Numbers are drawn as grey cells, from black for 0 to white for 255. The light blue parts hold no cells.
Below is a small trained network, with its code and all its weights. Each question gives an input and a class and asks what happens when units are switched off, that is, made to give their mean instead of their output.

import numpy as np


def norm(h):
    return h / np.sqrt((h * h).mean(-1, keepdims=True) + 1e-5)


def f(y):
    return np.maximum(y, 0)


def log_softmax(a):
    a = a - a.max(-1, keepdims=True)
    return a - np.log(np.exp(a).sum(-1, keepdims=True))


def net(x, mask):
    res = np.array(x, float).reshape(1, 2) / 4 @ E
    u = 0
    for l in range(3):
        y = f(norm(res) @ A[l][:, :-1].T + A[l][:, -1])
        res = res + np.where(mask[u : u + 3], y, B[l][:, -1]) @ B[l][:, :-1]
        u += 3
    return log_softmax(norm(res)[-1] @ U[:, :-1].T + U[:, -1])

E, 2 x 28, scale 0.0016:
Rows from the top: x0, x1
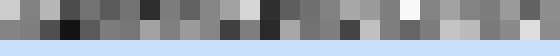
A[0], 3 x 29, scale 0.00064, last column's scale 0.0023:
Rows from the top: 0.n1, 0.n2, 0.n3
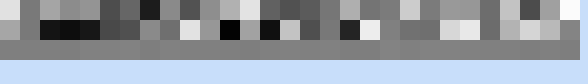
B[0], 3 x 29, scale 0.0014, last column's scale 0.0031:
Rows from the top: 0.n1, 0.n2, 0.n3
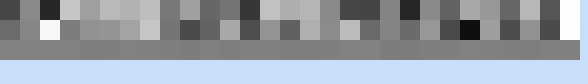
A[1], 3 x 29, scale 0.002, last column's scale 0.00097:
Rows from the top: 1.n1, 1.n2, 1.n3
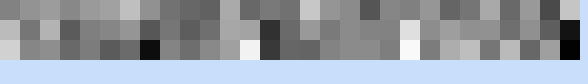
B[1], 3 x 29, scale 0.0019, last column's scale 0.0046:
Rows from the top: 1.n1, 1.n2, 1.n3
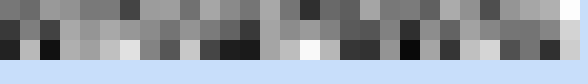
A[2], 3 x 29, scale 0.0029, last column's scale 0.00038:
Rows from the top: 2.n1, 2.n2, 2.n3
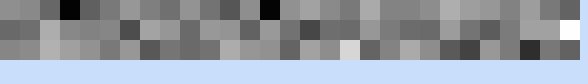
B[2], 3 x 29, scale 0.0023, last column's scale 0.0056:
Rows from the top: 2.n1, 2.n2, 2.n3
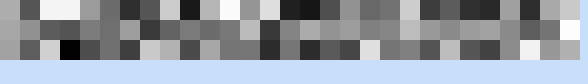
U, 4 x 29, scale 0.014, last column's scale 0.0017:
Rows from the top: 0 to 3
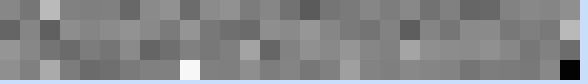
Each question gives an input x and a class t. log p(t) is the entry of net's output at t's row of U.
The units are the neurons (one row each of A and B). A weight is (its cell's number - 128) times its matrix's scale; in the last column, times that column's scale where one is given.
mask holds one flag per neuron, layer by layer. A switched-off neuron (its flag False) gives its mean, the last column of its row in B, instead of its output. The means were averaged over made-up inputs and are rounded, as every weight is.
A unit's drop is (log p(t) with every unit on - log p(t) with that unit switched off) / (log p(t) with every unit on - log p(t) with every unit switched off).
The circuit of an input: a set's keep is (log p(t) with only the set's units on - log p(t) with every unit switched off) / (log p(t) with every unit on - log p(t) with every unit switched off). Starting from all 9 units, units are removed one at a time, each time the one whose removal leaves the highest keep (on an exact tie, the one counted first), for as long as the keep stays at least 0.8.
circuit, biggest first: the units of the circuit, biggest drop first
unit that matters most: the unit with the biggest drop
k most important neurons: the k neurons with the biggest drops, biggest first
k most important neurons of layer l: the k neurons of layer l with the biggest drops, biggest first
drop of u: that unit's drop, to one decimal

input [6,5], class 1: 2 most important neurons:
(1.n3 1.n2)
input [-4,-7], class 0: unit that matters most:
2.n3
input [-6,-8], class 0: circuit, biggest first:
(2.n3 1.n3)
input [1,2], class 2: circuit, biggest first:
(2.n2 1.n3)
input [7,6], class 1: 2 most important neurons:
(1.n3 1.n2)
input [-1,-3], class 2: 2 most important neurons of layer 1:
(1.n3 1.n1)
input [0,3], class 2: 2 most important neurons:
(0.n2 2.n2)
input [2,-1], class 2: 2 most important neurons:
(0.n1 1.n3)
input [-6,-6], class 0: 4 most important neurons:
(1.n3 0.n1 1.n2 2.n3)
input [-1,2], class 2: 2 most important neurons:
(2.n2 1.n3)
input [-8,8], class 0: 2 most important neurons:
(2.n1 1.n3)
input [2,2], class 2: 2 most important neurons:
(2.n2 1.n3)
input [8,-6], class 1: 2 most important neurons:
(1.n3 0.n2)
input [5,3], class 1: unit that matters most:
1.n2
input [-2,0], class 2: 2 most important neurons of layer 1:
(1.n3 1.n2)
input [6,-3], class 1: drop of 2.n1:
0.0
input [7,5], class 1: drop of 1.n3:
1.0
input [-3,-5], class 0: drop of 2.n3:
0.1
